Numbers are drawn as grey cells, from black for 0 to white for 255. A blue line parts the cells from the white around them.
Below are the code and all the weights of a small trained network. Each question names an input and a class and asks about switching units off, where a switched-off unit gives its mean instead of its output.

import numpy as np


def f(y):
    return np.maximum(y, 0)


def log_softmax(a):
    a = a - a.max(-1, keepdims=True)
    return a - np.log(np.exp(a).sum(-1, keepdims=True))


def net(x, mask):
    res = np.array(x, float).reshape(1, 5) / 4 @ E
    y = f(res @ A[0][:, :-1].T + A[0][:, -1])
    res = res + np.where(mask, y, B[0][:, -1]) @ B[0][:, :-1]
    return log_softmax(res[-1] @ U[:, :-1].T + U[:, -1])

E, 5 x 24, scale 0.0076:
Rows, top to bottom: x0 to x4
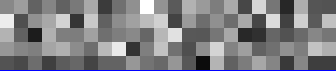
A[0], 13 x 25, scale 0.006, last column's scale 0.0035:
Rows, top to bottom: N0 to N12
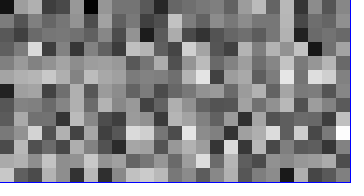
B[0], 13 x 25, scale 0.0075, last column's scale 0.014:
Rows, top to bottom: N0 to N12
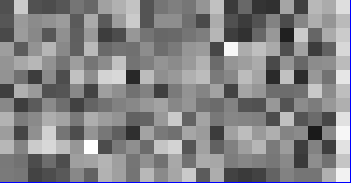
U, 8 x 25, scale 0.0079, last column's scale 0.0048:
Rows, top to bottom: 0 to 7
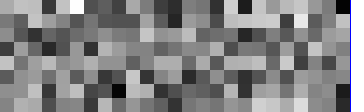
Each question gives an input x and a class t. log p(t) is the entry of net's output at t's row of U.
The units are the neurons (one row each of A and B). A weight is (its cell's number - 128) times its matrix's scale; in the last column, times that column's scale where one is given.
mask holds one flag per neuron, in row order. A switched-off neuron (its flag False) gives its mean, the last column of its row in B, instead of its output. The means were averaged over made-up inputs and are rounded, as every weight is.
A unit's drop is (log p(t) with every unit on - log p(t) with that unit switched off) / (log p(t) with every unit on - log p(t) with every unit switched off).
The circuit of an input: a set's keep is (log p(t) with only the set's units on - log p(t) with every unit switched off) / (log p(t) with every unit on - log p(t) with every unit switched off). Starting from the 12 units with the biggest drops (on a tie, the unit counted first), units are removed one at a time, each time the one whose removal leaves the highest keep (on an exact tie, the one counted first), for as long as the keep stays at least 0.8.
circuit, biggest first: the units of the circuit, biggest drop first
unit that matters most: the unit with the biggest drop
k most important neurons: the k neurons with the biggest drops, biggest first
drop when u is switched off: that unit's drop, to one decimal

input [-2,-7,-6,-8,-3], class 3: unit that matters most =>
N0
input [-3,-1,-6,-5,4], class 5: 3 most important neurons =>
(N0 N5 N1)
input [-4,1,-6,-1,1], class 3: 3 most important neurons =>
(N0 N10 N6)
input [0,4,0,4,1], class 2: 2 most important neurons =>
(N10 N8)
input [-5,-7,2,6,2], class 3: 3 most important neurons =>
(N0 N6 N10)
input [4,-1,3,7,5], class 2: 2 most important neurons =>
(N0 N6)
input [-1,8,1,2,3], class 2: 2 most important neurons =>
(N12 N10)
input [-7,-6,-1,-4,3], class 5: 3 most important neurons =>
(N2 N1 N5)
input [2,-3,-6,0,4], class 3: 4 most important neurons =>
(N0 N6 N5 N4)
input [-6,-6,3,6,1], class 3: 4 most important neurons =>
(N0 N10 N6 N3)
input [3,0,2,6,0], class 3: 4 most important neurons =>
(N10 N9 N3 N8)
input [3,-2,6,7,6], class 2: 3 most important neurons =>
(N0 N10 N6)
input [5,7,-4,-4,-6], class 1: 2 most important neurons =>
(N9 N3)
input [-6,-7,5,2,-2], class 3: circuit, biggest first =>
(N0)
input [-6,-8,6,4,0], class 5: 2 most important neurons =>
(N2 N1)
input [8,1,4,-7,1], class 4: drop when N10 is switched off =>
0.4
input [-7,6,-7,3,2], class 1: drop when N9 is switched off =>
0.1
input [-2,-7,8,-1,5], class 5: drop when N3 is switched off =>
0.0
